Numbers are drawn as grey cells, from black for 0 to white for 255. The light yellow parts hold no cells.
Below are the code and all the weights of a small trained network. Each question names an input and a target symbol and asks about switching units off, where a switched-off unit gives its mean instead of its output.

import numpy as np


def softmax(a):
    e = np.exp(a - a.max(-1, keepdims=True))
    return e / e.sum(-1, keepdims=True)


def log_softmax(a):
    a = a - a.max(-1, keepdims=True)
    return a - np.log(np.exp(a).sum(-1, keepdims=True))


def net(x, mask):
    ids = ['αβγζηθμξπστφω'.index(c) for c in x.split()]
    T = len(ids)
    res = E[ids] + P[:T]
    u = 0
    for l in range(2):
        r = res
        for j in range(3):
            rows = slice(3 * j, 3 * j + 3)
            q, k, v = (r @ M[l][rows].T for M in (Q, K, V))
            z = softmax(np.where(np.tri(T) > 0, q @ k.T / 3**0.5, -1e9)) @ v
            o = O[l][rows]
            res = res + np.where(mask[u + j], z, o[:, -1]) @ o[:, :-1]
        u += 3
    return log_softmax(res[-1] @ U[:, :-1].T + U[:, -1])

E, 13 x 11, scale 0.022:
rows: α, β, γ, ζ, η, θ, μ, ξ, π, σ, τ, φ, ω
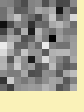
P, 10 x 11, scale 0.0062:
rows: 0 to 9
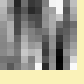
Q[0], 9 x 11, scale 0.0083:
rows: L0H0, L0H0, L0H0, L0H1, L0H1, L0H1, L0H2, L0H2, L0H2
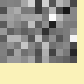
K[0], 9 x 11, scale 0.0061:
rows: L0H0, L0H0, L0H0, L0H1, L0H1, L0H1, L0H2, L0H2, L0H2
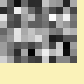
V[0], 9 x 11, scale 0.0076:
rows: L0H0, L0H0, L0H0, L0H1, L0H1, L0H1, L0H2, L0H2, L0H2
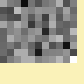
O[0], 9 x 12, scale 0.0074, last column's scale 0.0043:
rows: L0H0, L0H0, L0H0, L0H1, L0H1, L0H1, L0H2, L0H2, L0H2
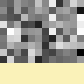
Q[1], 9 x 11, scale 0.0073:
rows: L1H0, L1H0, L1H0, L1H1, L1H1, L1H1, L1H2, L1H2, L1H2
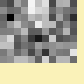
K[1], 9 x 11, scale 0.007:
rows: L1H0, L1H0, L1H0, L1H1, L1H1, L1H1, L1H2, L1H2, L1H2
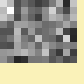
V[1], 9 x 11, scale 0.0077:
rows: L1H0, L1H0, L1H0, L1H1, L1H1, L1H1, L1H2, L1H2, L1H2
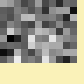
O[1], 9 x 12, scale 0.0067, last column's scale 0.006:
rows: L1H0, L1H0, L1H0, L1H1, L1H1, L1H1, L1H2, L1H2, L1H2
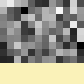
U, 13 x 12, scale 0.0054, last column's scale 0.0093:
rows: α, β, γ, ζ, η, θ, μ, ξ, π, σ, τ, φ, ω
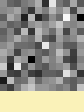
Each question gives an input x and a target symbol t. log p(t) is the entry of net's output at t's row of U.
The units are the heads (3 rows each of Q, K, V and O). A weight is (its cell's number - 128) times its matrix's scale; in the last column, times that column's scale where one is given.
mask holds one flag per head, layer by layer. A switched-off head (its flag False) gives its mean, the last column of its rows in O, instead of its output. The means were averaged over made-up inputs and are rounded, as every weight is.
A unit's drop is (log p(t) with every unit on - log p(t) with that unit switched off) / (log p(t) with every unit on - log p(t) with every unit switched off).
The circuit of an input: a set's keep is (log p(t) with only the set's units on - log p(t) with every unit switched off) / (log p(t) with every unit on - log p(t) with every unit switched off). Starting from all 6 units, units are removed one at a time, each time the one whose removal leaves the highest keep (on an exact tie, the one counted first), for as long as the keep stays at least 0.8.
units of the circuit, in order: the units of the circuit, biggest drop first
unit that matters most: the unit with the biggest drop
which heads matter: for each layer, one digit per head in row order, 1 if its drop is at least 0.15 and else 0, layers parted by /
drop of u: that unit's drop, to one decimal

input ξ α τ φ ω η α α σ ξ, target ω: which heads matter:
000 / 101
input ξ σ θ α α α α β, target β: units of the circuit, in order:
[L1H1 L0H1]
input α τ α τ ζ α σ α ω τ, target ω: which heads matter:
000 / 100
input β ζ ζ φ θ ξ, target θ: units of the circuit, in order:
[L0H1 L1H1 L0H0 L1H0]
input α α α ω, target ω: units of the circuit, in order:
[L1H0]
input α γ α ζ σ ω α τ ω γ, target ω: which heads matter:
010 / 100
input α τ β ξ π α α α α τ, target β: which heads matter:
011 / 010
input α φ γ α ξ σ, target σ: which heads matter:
110 / 001
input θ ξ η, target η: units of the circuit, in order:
[L1H1 L0H1]
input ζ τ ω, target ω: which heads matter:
010 / 110
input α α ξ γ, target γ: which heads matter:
011 / 000
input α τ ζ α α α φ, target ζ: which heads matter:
001 / 100
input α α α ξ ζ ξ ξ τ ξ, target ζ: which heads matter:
000 / 110
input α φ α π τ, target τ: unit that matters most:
L1H2
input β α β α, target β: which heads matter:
001 / 010
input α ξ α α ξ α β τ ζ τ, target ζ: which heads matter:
100 / 100
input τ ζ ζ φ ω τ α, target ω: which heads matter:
010 / 100
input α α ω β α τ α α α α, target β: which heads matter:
011 / 010
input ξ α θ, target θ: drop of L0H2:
0.1
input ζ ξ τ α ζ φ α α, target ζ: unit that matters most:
L1H0
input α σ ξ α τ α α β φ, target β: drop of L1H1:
0.6
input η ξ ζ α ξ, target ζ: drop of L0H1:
0.0
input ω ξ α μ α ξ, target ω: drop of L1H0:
0.8
